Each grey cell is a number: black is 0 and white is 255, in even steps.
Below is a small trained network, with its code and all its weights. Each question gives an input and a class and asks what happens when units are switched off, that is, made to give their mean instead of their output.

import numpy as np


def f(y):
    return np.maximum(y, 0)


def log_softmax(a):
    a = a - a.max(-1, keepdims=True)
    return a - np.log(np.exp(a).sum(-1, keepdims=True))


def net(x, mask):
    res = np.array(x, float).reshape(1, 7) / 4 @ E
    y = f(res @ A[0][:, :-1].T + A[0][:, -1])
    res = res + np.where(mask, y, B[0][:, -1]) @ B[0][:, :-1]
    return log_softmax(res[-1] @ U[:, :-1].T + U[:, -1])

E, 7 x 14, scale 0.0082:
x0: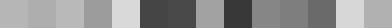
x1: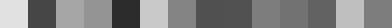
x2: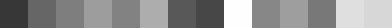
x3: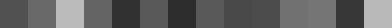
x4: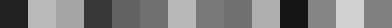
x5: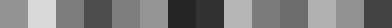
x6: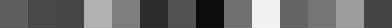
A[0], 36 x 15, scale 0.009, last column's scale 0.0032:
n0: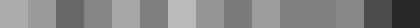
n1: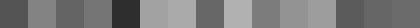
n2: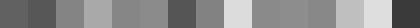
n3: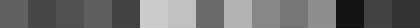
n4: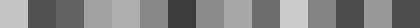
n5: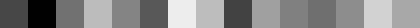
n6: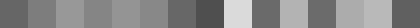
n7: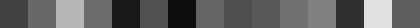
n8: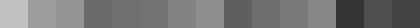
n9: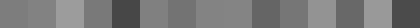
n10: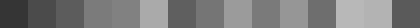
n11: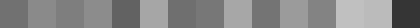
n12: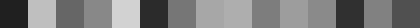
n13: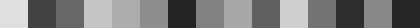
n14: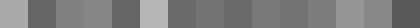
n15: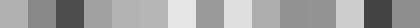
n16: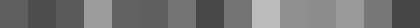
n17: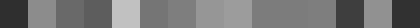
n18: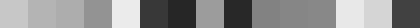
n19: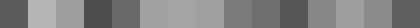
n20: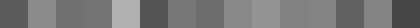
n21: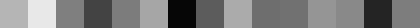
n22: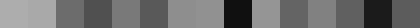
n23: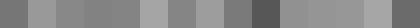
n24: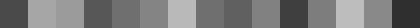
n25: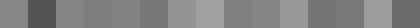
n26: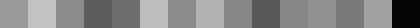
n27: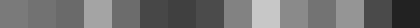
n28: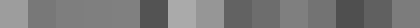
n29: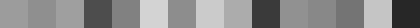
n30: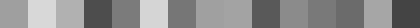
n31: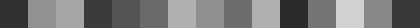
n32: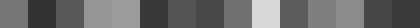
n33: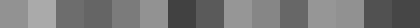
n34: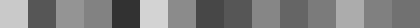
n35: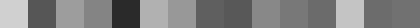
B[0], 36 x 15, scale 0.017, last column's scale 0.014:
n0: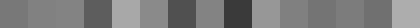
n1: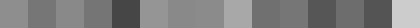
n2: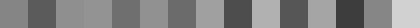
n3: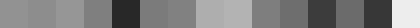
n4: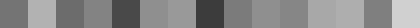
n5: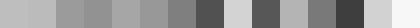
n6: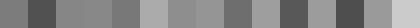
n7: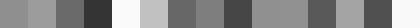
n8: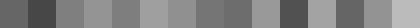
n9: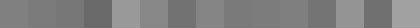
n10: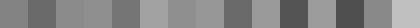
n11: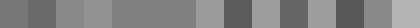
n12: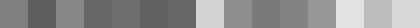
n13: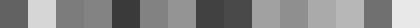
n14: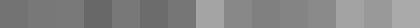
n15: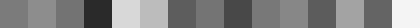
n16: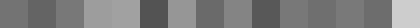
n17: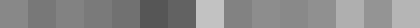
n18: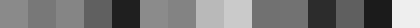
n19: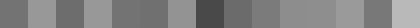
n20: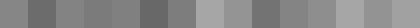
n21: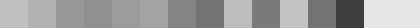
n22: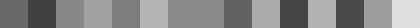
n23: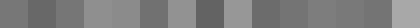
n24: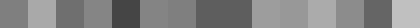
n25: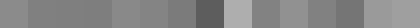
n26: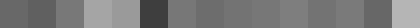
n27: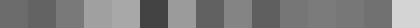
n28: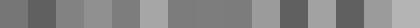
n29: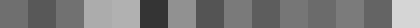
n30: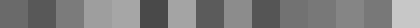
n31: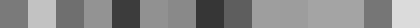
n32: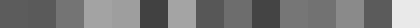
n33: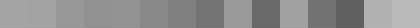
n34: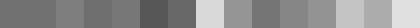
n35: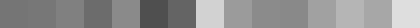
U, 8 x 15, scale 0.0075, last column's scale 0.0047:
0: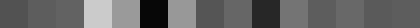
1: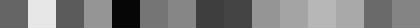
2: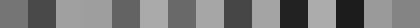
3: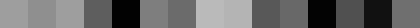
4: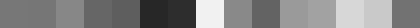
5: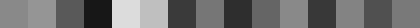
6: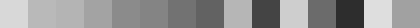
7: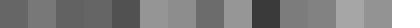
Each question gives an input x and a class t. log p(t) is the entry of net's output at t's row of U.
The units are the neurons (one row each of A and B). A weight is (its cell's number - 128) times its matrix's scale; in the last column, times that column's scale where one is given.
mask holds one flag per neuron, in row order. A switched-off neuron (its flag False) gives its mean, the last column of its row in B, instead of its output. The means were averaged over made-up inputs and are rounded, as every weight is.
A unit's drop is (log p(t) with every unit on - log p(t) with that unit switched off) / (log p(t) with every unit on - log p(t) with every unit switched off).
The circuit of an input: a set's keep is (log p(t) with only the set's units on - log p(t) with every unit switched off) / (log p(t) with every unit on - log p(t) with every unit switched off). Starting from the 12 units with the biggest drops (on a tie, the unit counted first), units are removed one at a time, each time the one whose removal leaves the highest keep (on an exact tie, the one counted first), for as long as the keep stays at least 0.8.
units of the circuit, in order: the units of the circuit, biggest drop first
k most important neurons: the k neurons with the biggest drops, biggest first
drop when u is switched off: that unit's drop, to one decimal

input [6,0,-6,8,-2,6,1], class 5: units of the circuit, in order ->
[n7]
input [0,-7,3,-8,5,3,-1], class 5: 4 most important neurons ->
[n15 n34 n35 n0]
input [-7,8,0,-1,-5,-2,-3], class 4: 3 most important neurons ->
[n34 n35 n18]
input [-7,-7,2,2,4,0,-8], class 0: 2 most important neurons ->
[n29 n30]
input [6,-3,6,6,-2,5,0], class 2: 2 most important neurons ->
[n6 n2]
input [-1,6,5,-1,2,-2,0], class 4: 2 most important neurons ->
[n34 n35]
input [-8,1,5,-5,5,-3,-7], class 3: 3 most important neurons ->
[n3 n1 n32]
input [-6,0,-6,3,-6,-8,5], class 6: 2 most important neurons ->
[n5 n18]
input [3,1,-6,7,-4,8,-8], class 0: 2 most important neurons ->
[n30 n29]
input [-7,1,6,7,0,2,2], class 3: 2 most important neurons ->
[n3 n1]
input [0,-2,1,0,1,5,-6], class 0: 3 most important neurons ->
[n5 n30 n29]
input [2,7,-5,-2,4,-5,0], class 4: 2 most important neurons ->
[n35 n34]
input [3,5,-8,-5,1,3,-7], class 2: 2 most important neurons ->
[n22 n8]
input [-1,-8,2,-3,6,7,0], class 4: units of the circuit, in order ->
[n12]
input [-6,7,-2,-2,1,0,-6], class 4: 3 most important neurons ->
[n34 n35 n18]
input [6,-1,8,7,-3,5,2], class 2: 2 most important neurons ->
[n2 n6]
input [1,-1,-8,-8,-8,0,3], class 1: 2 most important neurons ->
[n13 n4]
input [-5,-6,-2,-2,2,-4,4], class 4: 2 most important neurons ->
[n12 n18]
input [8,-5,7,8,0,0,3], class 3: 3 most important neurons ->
[n18 n15 n22]
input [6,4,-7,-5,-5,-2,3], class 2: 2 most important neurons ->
[n22 n3]
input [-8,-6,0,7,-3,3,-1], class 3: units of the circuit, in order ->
[n3]
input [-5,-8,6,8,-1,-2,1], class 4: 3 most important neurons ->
[n12 n17 n15]
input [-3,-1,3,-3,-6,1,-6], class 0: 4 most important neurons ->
[n29 n30 n31 n26]
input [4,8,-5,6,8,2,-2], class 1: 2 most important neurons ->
[n31 n24]
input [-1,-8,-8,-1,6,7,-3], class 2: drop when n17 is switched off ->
-0.1
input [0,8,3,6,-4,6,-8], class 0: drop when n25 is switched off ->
0.0
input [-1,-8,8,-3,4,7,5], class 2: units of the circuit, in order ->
[n2]
